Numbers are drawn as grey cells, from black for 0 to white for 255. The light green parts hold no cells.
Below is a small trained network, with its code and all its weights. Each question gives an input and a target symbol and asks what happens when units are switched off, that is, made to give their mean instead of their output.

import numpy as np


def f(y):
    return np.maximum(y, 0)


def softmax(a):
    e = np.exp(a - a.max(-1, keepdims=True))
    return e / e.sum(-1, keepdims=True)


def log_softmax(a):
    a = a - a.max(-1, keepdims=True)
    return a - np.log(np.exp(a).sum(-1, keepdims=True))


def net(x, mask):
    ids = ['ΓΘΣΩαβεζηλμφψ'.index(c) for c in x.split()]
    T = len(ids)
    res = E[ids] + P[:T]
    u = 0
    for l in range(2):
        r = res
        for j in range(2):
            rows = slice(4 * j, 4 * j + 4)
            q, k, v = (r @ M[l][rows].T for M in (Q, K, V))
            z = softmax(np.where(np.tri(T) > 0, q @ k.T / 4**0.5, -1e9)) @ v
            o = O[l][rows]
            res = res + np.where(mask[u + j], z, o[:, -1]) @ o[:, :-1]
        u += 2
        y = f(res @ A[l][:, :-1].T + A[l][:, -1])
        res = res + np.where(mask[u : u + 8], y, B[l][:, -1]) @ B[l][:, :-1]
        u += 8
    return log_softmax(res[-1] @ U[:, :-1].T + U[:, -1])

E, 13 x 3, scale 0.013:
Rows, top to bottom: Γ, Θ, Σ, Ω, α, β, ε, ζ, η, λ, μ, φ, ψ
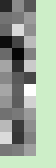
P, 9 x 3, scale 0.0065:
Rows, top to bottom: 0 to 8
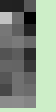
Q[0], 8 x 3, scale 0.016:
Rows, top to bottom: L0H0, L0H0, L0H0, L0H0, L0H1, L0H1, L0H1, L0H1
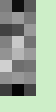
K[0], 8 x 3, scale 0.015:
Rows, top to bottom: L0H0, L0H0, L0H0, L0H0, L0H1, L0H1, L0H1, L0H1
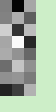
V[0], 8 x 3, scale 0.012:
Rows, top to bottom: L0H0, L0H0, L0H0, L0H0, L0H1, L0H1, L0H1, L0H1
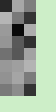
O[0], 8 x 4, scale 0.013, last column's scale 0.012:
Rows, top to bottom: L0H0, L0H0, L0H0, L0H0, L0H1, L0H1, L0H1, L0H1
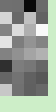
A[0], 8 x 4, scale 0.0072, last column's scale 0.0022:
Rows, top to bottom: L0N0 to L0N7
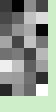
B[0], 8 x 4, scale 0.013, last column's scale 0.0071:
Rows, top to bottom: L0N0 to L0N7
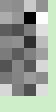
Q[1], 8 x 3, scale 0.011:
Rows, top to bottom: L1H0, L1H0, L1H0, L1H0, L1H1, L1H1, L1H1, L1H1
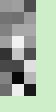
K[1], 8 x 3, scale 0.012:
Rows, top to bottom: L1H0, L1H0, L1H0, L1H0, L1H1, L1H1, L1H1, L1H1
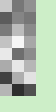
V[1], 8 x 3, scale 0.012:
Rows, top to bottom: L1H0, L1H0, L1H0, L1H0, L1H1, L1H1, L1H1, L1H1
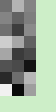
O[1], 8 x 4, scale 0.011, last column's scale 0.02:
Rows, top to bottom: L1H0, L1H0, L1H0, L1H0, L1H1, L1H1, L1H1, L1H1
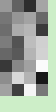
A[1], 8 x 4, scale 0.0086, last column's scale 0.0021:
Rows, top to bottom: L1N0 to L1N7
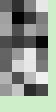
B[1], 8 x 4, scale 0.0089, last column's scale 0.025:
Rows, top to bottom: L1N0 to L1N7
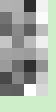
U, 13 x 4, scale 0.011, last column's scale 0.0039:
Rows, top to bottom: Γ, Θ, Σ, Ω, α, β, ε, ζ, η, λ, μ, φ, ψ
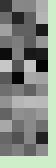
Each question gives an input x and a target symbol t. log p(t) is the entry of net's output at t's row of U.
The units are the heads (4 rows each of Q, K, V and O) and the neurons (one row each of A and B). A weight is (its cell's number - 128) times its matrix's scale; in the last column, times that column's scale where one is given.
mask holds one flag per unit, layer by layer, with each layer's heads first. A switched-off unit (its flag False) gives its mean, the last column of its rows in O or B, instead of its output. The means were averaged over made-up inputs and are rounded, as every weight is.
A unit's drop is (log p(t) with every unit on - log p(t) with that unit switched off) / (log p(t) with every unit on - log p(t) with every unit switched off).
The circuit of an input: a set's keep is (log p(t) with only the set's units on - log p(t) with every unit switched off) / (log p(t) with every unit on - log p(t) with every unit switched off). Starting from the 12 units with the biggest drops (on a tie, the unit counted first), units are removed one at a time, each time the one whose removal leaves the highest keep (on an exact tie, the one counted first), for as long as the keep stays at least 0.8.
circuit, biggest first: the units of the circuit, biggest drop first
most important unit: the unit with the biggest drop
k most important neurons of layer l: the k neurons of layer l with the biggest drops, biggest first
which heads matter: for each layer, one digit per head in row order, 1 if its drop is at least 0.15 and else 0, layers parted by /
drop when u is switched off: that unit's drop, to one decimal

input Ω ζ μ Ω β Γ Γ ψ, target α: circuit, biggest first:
L0H0; L1H1
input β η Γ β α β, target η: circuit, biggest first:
L1N7; L1H1; L0H0
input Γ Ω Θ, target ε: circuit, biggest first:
L0H0; L1H1; L0H1
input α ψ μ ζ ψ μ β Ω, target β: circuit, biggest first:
L1H1; L0H1
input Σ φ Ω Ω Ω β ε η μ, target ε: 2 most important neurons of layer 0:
L0N7; L0N4
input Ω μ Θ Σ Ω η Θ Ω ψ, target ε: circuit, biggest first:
L1H1; L0H0; L0N7
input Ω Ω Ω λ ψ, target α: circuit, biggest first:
L0H0
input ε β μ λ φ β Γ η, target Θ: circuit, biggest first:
L1N7; L1H1; L0H1
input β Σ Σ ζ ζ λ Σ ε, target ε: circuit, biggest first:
L1H1; L0H0
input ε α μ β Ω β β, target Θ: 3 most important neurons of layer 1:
L1N0; L1N7; L1N6
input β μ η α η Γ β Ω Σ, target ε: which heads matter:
10 / 11
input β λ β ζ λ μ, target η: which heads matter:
10 / 01
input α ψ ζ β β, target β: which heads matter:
11 / 11
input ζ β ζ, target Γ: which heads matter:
11 / 01
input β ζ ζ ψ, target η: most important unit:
L1N7
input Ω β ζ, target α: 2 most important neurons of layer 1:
L1N7; L1N4
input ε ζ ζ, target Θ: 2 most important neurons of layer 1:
L1N7; L1N0
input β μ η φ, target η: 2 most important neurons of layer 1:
L1N7; L1N6
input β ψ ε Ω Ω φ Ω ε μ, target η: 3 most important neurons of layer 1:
L1N7; L1N6; L1N2
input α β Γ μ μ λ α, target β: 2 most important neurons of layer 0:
L0N5; L0N7
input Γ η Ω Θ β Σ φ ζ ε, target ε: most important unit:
L0H0
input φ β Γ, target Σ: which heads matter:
10 / 01
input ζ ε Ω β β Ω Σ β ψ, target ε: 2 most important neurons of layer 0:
L0N4; L0N7
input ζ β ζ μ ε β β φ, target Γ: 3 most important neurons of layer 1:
L1N7; L1N0; L1N4
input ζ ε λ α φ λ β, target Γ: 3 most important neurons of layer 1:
L1N7; L1N0; L1N4
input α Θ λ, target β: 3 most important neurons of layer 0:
L0N5; L0N7; L0N2
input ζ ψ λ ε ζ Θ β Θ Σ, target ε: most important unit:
L0N7
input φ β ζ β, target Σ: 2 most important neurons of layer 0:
L0N3; L0N1
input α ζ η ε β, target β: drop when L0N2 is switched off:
0.1
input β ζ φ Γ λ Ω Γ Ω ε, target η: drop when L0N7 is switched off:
0.1
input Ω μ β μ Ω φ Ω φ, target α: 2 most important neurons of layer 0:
L0N7; L0N1
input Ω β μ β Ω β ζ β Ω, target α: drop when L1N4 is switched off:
0.2
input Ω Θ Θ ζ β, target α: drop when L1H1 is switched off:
0.6
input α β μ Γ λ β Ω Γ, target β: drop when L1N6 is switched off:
0.2
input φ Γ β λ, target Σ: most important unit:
L1H1
